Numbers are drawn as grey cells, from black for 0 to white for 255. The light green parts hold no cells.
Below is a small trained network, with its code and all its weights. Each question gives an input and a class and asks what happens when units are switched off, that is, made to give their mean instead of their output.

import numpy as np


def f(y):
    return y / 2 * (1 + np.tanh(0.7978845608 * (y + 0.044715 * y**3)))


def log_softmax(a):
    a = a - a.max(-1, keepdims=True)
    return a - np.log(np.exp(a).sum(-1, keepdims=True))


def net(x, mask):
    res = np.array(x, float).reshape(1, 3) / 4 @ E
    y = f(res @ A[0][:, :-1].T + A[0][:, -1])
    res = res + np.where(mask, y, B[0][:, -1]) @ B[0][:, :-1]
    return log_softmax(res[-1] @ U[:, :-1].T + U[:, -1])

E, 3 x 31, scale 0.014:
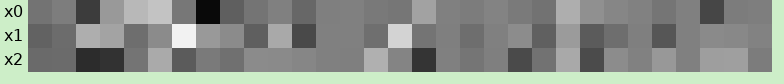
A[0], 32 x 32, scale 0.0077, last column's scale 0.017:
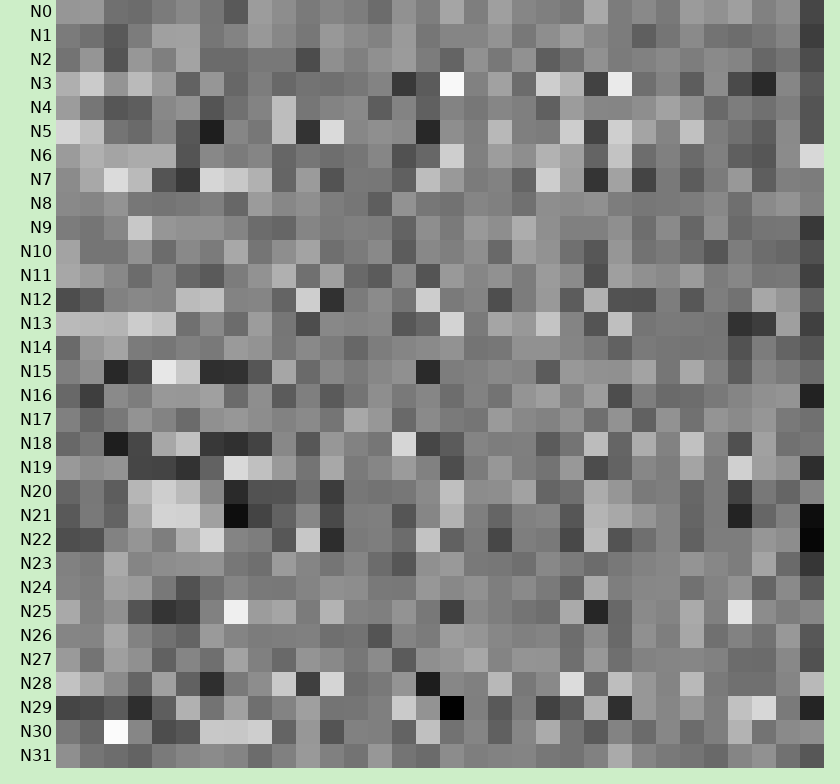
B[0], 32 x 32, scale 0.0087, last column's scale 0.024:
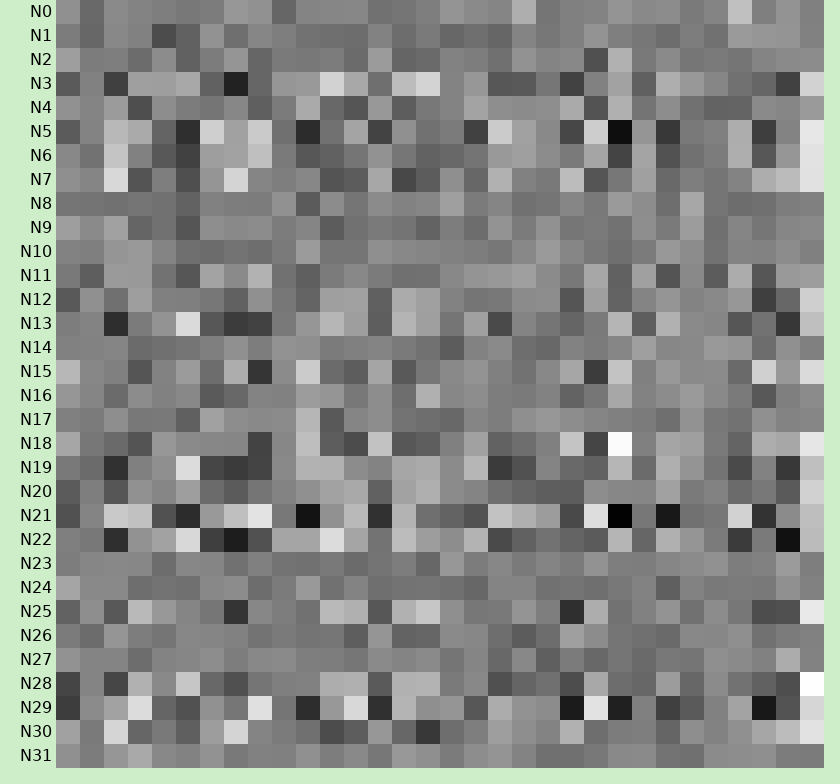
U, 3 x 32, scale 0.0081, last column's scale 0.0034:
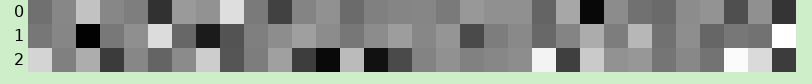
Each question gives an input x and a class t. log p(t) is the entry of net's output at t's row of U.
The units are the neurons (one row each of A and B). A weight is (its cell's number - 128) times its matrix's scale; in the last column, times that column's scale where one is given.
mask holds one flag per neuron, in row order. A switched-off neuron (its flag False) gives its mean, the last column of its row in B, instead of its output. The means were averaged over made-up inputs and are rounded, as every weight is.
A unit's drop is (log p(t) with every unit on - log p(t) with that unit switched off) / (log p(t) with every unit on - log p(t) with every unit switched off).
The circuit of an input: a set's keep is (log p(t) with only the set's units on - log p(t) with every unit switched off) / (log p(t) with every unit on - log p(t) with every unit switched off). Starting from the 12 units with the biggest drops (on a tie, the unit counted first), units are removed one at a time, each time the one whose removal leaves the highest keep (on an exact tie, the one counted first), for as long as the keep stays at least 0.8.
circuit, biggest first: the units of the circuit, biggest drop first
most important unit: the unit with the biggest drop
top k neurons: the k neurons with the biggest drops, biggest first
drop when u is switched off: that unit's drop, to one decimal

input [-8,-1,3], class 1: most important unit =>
N19
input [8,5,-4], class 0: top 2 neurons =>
N21, N6
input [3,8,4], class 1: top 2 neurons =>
N22, N5
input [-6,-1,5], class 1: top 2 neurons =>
N19, N5
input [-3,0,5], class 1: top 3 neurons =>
N5, N21, N6
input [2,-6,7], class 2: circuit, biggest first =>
N18, N15
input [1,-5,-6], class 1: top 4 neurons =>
N13, N3, N21, N28
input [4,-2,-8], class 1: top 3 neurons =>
N13, N3, N29
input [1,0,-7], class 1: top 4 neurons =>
N13, N3, N5, N29
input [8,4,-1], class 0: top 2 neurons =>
N21, N19
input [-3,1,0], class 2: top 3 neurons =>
N29, N5, N21
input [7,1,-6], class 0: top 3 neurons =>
N21, N6, N22
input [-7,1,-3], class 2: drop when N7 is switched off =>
0.2
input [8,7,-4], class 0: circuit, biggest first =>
N21
